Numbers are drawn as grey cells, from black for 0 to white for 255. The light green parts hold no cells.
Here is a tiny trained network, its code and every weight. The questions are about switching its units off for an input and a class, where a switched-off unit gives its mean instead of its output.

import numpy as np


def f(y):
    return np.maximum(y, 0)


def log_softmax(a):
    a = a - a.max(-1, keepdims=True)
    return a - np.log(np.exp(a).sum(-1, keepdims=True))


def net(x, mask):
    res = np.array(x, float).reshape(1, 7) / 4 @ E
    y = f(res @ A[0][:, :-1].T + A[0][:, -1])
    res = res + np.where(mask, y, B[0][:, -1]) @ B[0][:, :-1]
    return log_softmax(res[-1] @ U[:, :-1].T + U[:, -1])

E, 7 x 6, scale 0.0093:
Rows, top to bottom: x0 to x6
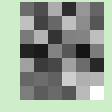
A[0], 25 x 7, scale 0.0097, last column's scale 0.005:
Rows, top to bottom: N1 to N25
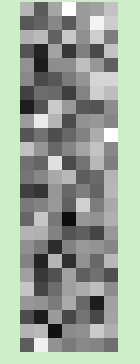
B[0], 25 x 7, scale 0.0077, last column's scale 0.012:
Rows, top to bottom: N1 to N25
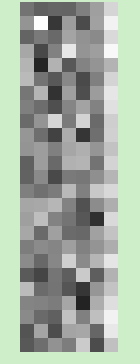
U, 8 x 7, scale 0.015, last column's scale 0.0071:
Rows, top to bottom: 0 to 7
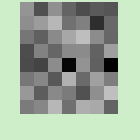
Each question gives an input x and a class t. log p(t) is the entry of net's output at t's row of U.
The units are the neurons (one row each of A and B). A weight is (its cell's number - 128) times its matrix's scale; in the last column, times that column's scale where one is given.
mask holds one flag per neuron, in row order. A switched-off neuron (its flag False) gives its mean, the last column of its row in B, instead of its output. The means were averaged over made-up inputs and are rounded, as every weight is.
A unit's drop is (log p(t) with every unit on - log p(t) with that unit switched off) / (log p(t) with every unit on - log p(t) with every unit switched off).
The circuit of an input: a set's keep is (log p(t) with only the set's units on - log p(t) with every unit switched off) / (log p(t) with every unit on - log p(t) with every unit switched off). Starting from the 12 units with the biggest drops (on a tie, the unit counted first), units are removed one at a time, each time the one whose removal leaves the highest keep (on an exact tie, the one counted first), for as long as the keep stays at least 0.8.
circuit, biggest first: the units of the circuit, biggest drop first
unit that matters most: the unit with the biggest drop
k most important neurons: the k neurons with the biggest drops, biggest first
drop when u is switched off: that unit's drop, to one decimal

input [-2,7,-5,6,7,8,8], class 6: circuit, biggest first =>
[N5, N21]
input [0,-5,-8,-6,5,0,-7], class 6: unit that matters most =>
N22
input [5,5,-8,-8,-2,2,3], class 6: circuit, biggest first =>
[N21, N5]
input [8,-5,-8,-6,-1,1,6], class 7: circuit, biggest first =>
[N9, N15]
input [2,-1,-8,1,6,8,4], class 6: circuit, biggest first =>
[N5, N24]
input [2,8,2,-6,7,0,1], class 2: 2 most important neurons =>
[N20, N2]
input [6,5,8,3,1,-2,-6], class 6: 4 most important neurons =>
[N2, N24, N7, N12]
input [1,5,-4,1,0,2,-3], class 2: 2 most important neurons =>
[N2, N7]
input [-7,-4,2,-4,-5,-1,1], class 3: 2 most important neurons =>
[N25, N9]
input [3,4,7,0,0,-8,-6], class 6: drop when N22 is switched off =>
0.1
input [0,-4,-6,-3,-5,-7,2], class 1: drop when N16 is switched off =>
0.2
